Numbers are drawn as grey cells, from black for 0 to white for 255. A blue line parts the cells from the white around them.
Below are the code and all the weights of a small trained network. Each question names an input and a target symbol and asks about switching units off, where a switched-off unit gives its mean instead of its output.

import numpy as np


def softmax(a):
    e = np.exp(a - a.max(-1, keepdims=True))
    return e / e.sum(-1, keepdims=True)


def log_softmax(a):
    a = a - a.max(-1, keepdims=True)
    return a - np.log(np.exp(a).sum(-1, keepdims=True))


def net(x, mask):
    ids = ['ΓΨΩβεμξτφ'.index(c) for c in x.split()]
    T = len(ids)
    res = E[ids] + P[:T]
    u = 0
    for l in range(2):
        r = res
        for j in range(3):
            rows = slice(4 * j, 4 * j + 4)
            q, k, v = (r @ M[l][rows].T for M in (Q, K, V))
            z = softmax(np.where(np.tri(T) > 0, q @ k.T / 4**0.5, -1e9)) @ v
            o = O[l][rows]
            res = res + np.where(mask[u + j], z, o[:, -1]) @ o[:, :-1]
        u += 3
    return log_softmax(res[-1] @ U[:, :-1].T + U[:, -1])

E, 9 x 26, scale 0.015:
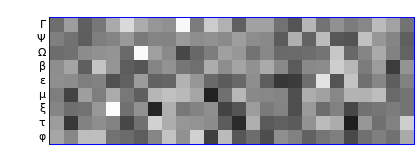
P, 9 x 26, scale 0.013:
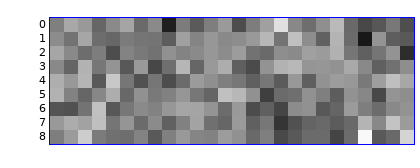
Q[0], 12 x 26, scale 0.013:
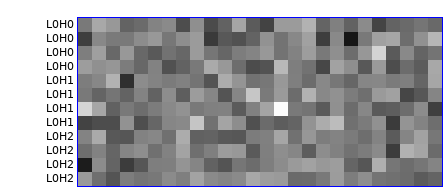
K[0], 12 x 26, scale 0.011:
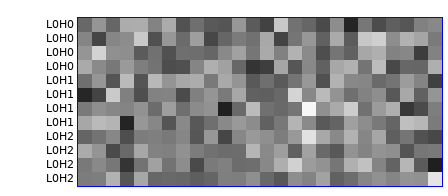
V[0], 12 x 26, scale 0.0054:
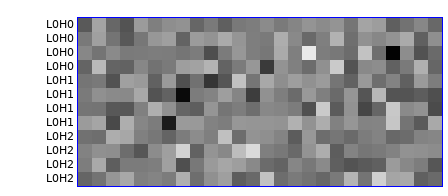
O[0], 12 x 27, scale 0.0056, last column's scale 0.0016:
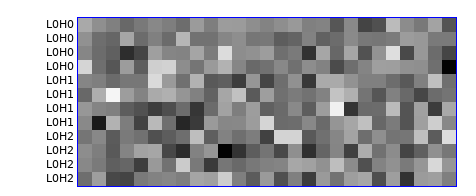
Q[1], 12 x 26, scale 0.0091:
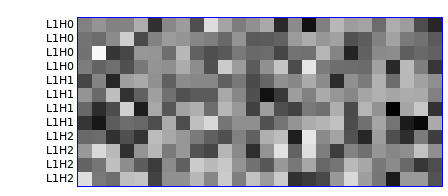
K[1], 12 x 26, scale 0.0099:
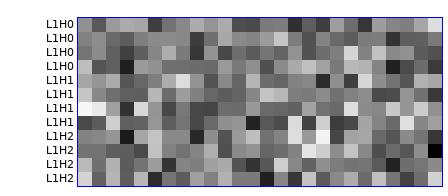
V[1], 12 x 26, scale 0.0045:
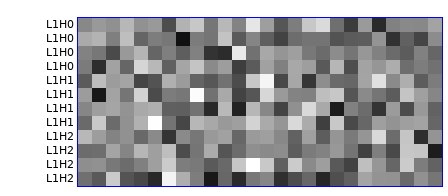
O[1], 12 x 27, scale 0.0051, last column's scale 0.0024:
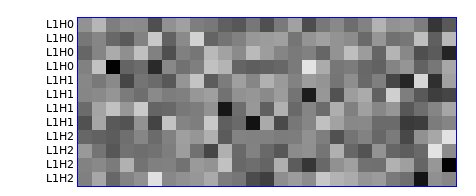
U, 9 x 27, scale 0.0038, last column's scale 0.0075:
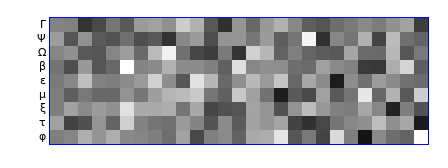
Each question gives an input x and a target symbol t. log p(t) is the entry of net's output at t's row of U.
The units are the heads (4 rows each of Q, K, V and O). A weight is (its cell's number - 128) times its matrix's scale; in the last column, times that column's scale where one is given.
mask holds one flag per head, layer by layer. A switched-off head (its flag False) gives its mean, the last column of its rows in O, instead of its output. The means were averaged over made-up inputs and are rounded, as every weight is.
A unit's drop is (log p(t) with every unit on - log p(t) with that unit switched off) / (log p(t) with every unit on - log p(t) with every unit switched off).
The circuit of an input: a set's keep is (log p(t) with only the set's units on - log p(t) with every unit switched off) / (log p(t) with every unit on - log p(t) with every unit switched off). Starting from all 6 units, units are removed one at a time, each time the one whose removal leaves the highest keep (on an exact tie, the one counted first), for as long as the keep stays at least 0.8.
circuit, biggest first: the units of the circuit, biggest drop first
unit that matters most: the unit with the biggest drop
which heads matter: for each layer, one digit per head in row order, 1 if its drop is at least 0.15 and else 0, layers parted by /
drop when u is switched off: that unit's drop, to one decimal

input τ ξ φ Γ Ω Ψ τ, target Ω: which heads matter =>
010 / 010
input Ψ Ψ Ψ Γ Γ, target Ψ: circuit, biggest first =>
(L0H1; L1H2)
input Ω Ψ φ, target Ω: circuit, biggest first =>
(L0H2; L0H1)
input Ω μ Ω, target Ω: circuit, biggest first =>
(L0H1)
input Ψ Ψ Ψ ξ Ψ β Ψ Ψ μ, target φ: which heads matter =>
100 / 001
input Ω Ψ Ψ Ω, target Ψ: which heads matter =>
110 / 000
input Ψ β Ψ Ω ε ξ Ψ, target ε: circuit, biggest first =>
(L0H2; L0H1)
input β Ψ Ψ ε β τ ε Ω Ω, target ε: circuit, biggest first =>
(L0H1; L1H1)
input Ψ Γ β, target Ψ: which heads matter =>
110 / 010
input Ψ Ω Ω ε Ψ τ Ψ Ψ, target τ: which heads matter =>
010 / 010
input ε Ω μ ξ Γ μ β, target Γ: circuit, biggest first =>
(L1H1; L1H0)
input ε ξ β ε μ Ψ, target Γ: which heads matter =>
001 / 100
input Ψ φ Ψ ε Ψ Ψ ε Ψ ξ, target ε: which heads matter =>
011 / 010
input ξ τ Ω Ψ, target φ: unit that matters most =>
L0H0
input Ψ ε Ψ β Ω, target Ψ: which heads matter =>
010 / 000
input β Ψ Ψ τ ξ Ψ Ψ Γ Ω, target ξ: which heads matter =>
000 / 001
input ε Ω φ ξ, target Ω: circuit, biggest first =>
(L1H1; L0H1)
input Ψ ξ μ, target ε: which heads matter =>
001 / 001
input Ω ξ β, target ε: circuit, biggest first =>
(L0H2; L0H0)
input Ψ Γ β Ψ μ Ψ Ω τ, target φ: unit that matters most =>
L0H0
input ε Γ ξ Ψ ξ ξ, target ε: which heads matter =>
001 / 000
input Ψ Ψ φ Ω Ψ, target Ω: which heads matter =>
001 / 100
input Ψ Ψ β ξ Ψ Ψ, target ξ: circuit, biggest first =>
(L0H1; L1H1)
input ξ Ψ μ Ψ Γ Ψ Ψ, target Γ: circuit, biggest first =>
(L1H1; L0H1)
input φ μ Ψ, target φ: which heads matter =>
100 / 010
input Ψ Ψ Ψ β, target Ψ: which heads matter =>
010 / 000
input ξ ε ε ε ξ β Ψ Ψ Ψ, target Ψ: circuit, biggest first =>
(L0H1; L0H0)
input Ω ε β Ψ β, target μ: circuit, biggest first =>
(L1H2; L0H0)
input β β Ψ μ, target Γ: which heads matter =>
000 / 110
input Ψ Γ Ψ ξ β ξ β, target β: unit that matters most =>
L0H1
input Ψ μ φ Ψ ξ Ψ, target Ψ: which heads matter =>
010 / 001
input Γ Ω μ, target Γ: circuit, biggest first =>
(L1H1; L1H0)
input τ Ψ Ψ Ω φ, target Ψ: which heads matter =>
010 / 000
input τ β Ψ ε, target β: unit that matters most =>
L1H1
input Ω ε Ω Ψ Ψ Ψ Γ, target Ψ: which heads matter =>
010 / 001
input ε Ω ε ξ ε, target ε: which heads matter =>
011 / 000
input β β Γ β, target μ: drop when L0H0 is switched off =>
0.4
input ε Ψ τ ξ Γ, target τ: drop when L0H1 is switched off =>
0.3
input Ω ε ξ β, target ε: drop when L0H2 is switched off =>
0.2
